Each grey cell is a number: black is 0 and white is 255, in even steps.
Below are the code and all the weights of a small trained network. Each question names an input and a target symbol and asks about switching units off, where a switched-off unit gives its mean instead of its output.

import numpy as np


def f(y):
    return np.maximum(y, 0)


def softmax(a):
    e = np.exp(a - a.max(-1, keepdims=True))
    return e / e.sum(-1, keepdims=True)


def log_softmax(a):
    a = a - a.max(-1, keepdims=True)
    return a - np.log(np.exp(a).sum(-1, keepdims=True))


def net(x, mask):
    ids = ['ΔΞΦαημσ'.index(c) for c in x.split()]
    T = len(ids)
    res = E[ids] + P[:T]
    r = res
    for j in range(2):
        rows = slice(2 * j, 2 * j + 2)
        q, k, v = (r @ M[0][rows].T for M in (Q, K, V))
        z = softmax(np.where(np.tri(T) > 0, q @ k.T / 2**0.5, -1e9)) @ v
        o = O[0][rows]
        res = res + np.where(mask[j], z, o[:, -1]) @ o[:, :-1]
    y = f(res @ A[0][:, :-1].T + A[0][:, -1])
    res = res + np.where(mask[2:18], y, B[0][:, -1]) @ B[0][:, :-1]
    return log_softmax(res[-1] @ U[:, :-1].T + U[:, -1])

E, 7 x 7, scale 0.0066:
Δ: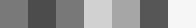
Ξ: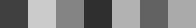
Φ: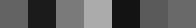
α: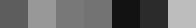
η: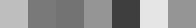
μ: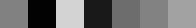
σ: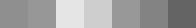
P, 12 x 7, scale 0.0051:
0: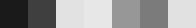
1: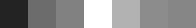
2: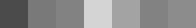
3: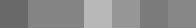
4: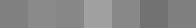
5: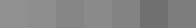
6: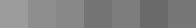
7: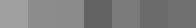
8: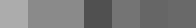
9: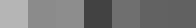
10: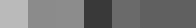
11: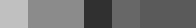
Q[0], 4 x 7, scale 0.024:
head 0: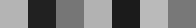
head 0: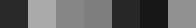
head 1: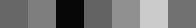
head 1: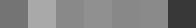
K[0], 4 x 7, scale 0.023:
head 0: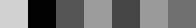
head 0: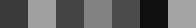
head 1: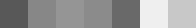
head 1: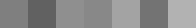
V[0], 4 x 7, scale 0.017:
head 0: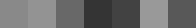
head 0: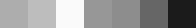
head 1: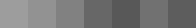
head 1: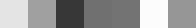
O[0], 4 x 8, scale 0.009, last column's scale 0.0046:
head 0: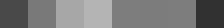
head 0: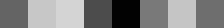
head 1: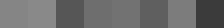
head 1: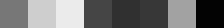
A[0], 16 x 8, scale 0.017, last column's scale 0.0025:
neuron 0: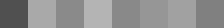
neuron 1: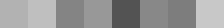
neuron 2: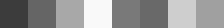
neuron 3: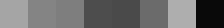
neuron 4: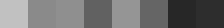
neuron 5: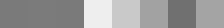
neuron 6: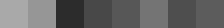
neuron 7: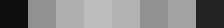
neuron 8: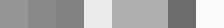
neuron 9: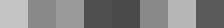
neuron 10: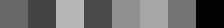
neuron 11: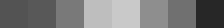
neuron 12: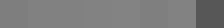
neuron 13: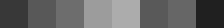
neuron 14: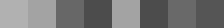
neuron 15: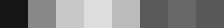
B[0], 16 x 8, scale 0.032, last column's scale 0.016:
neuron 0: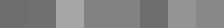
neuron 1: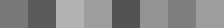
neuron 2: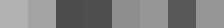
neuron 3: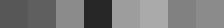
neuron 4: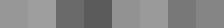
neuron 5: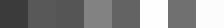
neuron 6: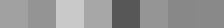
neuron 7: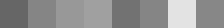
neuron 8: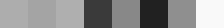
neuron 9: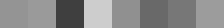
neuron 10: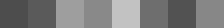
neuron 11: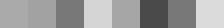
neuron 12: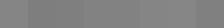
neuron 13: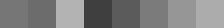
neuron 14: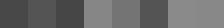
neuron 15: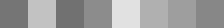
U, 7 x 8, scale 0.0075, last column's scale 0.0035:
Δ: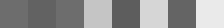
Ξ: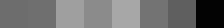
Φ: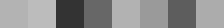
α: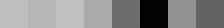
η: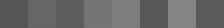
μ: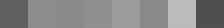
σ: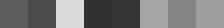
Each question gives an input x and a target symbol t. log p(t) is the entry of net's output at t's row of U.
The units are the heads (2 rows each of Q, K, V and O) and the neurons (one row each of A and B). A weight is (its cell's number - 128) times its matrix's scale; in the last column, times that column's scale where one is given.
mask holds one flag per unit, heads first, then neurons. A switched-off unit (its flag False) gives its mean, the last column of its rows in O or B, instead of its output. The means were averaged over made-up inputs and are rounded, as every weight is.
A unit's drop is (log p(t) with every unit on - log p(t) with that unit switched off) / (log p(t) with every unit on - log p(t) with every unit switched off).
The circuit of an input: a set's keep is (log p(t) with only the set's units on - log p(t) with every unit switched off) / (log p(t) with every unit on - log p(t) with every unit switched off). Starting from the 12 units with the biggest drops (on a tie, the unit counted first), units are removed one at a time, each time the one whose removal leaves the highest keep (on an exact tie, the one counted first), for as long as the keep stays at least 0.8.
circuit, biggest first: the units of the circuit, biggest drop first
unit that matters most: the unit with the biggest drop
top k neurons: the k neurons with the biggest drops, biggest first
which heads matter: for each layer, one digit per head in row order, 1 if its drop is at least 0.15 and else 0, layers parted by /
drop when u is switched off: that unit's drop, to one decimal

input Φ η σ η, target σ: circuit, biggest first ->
neuron 11; head 1
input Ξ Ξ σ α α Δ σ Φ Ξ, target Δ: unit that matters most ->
neuron 6
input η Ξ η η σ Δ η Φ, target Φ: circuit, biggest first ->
head 0; neuron 2
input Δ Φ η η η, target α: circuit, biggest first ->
neuron 5; head 1
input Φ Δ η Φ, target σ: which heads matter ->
10
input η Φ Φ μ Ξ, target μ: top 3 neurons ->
neuron 5; neuron 11; neuron 7
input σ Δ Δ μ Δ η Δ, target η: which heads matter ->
11
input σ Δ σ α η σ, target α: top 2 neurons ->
neuron 5; neuron 9
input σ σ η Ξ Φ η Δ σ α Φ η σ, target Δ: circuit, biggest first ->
neuron 8; head 0
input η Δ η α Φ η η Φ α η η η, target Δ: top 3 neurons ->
neuron 8; neuron 9; neuron 1
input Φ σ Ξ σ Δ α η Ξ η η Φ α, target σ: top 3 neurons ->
neuron 11; neuron 8; neuron 9
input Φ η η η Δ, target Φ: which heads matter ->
00
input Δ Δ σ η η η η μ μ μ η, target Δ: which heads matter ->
01
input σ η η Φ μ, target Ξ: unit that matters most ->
neuron 11
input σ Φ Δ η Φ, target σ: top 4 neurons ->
neuron 5; neuron 13; neuron 8; neuron 9
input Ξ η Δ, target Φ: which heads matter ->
01
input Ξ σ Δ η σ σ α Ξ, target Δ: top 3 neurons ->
neuron 8; neuron 6; neuron 14
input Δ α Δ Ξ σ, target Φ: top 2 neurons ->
neuron 5; neuron 8
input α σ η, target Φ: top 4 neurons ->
neuron 5; neuron 8; neuron 11; neuron 1
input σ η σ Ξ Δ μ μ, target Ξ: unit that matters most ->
neuron 10
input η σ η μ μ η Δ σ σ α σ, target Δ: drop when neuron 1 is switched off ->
0.3
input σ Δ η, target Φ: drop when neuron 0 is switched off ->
0.0
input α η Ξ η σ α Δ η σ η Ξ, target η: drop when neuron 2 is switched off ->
0.1
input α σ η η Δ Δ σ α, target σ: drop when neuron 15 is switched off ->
0.1
